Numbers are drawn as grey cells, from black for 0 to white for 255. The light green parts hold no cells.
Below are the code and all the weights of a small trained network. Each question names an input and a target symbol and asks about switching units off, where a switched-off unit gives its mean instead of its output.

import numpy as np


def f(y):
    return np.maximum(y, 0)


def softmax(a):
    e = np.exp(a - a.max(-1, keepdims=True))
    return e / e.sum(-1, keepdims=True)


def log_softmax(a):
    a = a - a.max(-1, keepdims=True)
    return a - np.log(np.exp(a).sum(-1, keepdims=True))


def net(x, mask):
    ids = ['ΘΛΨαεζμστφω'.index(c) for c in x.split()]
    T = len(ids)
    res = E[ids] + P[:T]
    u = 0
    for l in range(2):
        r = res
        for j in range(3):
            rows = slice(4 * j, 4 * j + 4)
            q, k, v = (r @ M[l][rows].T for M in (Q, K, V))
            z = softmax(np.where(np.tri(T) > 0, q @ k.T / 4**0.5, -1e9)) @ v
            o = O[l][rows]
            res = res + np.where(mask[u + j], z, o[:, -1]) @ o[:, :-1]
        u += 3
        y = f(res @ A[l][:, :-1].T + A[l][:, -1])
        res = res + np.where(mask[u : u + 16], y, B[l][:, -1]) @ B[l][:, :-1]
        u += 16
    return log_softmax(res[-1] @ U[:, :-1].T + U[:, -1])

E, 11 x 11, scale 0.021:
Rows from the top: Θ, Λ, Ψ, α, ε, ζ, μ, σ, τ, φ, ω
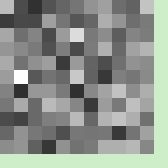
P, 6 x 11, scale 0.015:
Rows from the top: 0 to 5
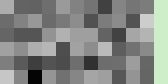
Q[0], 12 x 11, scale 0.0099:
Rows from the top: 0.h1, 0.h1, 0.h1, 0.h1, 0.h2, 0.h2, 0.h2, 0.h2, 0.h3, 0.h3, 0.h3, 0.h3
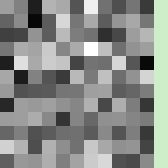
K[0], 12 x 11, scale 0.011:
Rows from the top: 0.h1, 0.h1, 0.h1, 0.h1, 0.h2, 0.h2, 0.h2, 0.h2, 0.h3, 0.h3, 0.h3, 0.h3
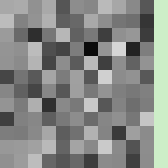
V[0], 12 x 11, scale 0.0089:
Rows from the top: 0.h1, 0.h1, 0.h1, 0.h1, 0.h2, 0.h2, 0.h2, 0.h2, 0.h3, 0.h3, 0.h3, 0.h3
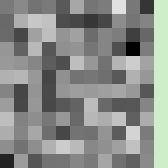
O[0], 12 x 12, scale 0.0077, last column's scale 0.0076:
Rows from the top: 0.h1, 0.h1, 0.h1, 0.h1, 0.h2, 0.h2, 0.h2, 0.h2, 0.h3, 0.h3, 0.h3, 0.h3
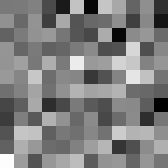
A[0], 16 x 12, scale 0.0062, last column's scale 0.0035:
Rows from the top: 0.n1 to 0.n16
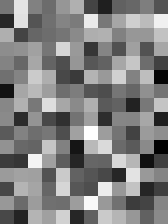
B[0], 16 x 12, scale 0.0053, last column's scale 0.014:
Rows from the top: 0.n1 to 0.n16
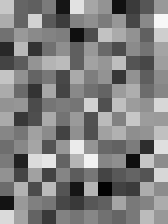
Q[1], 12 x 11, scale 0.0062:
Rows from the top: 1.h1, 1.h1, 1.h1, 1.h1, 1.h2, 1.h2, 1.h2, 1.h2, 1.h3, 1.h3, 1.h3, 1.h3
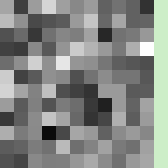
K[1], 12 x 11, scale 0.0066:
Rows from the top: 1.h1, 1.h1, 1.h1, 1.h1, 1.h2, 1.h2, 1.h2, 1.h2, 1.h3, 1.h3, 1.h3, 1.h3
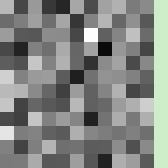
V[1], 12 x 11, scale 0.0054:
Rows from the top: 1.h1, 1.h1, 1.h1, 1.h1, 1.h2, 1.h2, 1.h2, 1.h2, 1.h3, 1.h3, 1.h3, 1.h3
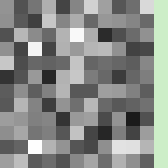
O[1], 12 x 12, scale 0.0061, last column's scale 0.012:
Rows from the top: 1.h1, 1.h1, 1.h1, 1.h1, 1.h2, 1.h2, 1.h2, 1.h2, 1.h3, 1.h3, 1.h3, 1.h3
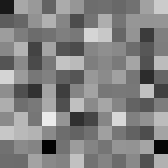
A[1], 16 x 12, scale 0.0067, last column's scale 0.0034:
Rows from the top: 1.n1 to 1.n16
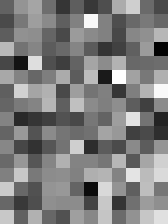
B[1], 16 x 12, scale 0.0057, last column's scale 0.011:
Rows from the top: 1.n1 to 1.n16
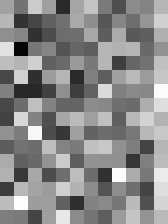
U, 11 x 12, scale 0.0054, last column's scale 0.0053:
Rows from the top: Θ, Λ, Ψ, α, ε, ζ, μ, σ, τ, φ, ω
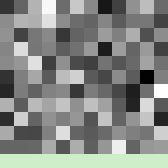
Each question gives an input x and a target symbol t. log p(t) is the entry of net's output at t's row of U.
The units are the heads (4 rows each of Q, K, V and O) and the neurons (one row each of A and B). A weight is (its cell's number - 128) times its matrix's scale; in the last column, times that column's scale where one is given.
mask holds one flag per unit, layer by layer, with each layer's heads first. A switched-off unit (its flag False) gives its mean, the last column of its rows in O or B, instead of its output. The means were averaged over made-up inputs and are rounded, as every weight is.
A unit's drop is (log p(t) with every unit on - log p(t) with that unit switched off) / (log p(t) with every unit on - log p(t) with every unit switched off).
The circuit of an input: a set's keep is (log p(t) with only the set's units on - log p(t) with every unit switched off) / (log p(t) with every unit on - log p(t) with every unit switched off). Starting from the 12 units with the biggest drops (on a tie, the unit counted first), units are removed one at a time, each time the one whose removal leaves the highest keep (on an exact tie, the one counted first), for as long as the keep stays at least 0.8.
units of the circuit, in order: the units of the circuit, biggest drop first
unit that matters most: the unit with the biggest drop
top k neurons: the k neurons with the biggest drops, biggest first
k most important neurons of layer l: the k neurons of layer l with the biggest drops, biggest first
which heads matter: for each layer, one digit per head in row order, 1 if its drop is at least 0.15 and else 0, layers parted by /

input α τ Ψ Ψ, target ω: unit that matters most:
0.h2
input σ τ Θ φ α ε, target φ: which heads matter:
101 / 000
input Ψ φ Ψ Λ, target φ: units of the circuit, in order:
0.h3; 0.h1
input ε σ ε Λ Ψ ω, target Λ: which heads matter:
111 / 001
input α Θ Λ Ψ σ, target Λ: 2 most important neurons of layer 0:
0.n11; 0.n16
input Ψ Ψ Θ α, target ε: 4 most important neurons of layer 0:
0.n13; 0.n11; 0.n5; 0.n9
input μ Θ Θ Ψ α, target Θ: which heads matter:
101 / 000
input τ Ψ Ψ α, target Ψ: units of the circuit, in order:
0.h1; 1.n7
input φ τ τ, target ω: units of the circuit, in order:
0.h2; 0.n10
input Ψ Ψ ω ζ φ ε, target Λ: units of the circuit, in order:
0.n1; 1.h3
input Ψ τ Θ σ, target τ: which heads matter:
100 / 000
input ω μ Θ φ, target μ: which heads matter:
101 / 110
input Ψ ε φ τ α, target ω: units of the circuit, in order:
0.h2; 0.h3
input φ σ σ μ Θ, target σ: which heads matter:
101 / 000
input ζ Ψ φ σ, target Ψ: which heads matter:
100 / 000
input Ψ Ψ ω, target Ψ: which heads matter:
100 / 100
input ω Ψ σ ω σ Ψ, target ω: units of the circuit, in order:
0.h1; 0.n13
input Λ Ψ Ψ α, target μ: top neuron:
1.n13
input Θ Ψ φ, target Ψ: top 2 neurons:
1.n4; 0.n8
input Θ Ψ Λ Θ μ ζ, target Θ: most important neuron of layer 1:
1.n8
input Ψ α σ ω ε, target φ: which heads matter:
010 / 000
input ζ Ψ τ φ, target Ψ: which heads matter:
110 / 000
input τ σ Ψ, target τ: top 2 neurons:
1.n15; 1.n2
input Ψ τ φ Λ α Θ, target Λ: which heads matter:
101 / 001
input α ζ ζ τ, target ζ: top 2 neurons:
1.n14; 0.n1
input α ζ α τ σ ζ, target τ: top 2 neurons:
1.n7; 0.n11
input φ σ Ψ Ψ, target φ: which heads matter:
010 / 000
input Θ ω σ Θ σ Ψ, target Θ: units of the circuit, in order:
0.h1; 1.h3; 1.h2
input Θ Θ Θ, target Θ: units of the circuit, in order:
0.h1; 1.n7
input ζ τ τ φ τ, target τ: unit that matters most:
0.h3
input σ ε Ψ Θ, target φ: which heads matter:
010 / 000
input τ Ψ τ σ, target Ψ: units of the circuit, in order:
0.h1; 1.n7
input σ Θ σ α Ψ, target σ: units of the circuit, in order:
0.h1; 0.h3
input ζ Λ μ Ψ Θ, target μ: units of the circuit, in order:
0.h2
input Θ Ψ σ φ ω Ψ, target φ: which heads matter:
001 / 000
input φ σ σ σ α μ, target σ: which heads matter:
101 / 010
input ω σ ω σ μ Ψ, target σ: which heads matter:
111 / 000
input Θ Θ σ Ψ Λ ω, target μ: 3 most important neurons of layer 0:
0.n14; 0.n2; 0.n8
